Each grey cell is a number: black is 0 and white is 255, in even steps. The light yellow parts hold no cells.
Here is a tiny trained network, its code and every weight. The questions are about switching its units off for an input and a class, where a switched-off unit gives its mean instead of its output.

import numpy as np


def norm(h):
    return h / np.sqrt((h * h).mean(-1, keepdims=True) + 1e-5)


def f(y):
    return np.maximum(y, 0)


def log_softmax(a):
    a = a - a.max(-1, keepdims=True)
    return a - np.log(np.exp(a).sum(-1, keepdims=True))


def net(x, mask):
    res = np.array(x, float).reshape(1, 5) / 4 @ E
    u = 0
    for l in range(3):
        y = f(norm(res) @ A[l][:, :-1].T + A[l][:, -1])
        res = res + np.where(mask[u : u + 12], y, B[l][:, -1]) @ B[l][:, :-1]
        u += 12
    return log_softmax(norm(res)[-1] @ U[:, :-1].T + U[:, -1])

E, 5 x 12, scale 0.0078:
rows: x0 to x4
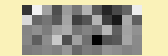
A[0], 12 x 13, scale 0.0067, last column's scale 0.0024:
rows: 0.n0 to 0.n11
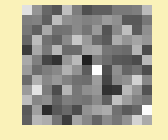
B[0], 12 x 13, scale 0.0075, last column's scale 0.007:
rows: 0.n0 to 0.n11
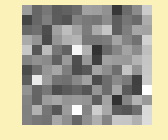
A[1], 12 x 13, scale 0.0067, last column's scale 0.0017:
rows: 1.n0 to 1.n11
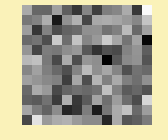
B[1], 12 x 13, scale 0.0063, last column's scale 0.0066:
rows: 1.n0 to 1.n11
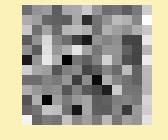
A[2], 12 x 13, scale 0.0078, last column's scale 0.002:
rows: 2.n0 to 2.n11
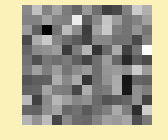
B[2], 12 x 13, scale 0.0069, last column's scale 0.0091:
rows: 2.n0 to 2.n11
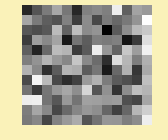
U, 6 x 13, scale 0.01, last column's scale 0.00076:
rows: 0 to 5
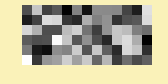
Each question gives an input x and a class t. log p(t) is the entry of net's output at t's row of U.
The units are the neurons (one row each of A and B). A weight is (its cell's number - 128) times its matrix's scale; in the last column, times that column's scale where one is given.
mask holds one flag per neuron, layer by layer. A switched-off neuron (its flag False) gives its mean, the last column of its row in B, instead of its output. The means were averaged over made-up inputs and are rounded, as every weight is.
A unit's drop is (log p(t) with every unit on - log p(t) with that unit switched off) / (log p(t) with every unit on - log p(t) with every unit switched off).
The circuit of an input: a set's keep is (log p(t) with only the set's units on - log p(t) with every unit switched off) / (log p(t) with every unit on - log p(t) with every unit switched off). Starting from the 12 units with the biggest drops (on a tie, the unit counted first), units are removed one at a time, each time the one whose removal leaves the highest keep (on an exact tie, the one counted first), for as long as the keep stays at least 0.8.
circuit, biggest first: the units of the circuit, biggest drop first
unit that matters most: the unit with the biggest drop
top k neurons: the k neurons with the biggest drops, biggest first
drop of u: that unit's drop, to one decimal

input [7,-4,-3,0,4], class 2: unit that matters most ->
1.n11
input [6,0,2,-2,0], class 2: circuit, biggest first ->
[1.n11 0.n3]
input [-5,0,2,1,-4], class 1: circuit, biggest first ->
[0.n10 1.n10]
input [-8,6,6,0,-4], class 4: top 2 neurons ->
[2.n2 0.n4]
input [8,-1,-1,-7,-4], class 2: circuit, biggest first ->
[1.n11 0.n3]
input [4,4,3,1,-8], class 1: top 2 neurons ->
[0.n10 2.n4]
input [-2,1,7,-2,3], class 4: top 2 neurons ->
[1.n5 2.n2]
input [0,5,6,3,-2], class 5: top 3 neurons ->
[1.n2 0.n7 1.n3]
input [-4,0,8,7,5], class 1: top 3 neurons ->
[1.n10 1.n11 0.n4]
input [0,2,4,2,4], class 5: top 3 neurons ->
[0.n7 1.n2 1.n3]
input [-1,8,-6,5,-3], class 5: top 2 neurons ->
[1.n2 0.n2]
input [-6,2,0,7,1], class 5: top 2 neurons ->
[1.n5 2.n9]
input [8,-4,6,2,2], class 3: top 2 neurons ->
[0.n10 2.n0]
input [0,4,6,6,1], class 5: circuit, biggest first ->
[1.n4]
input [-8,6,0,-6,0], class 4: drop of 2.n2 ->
0.1
